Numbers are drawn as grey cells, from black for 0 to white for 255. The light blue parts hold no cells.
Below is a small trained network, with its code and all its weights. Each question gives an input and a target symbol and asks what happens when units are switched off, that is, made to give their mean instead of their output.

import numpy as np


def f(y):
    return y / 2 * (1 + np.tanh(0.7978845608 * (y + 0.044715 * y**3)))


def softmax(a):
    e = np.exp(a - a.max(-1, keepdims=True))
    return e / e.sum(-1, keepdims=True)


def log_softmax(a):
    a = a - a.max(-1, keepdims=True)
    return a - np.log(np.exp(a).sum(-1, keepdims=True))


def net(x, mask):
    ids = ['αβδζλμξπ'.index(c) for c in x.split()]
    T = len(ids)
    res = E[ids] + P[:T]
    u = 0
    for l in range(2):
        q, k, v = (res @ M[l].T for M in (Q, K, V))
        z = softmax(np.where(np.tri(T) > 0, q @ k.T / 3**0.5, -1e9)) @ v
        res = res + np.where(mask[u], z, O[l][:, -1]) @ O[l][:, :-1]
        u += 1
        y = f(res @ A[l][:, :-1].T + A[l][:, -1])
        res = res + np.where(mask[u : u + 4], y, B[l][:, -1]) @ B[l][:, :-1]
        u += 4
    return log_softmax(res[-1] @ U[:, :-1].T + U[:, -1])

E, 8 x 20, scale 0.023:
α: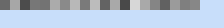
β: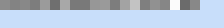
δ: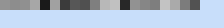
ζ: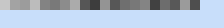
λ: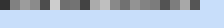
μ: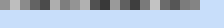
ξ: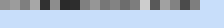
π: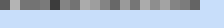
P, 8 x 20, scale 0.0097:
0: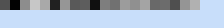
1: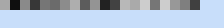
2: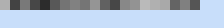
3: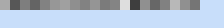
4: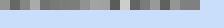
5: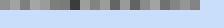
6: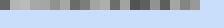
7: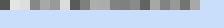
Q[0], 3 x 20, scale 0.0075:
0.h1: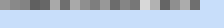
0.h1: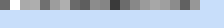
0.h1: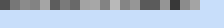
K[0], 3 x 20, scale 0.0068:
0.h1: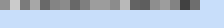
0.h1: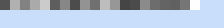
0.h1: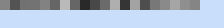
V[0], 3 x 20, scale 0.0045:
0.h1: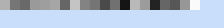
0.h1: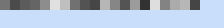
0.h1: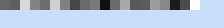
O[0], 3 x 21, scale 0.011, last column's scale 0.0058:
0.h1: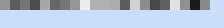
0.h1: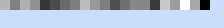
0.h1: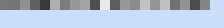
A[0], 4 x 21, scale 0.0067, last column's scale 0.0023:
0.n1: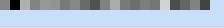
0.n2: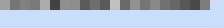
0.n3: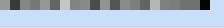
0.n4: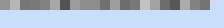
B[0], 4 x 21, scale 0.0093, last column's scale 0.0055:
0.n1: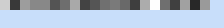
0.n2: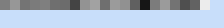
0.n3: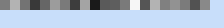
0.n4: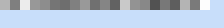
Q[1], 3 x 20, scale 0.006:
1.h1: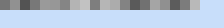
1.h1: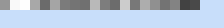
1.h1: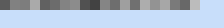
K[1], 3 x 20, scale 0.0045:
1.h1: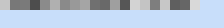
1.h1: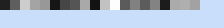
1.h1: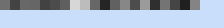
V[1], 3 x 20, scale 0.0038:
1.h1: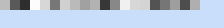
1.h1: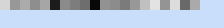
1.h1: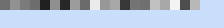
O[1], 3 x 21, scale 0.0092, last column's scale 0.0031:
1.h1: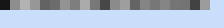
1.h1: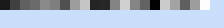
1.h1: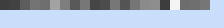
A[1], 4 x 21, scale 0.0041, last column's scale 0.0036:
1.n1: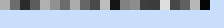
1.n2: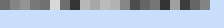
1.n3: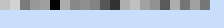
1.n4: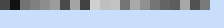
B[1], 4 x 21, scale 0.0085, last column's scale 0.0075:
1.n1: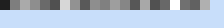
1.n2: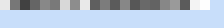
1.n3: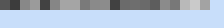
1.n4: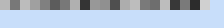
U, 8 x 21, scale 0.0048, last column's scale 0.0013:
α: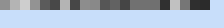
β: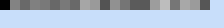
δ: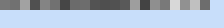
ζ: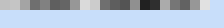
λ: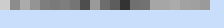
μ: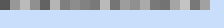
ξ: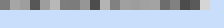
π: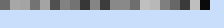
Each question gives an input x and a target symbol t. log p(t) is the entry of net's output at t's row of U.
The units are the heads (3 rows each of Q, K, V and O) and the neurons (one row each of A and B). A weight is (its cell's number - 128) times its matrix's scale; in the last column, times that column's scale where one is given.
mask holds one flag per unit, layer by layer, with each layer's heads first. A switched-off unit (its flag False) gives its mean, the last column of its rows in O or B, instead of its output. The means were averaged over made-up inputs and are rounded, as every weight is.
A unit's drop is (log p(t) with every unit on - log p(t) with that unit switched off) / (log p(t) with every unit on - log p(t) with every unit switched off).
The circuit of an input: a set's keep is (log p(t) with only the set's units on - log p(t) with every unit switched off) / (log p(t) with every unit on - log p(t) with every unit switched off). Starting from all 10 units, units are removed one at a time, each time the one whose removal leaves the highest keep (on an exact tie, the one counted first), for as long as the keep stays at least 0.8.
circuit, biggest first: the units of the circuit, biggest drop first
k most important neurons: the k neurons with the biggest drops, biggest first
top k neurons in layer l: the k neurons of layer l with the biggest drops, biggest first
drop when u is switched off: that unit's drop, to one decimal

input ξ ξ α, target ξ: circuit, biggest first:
[0.h1]
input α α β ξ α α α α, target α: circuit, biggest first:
[1.h1; 0.h1]
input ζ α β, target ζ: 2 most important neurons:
[0.n2; 1.n1]
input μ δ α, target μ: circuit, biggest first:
[0.h1; 1.n2; 0.n2]
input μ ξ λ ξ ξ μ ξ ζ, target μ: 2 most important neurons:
[1.n1; 1.n2]
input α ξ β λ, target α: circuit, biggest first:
[1.h1; 0.h1]
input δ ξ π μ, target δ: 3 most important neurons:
[0.n4; 0.n1; 1.n4]
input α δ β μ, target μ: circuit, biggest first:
[0.h1; 0.n4]
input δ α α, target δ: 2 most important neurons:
[0.n4; 1.n2]
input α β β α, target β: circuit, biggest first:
[0.h1; 1.h1]
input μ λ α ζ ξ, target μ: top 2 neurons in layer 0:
[0.n2; 0.n1]
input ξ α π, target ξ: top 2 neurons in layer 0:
[0.n3; 0.n4]
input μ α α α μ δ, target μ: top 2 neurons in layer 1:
[1.n1; 1.n2]
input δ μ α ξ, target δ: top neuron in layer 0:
[0.n4]
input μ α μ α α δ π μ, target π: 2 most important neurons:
[1.n1; 1.n2]
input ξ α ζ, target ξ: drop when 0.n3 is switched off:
0.1
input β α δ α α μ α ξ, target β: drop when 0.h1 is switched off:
0.2
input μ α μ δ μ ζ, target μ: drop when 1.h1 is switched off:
0.2
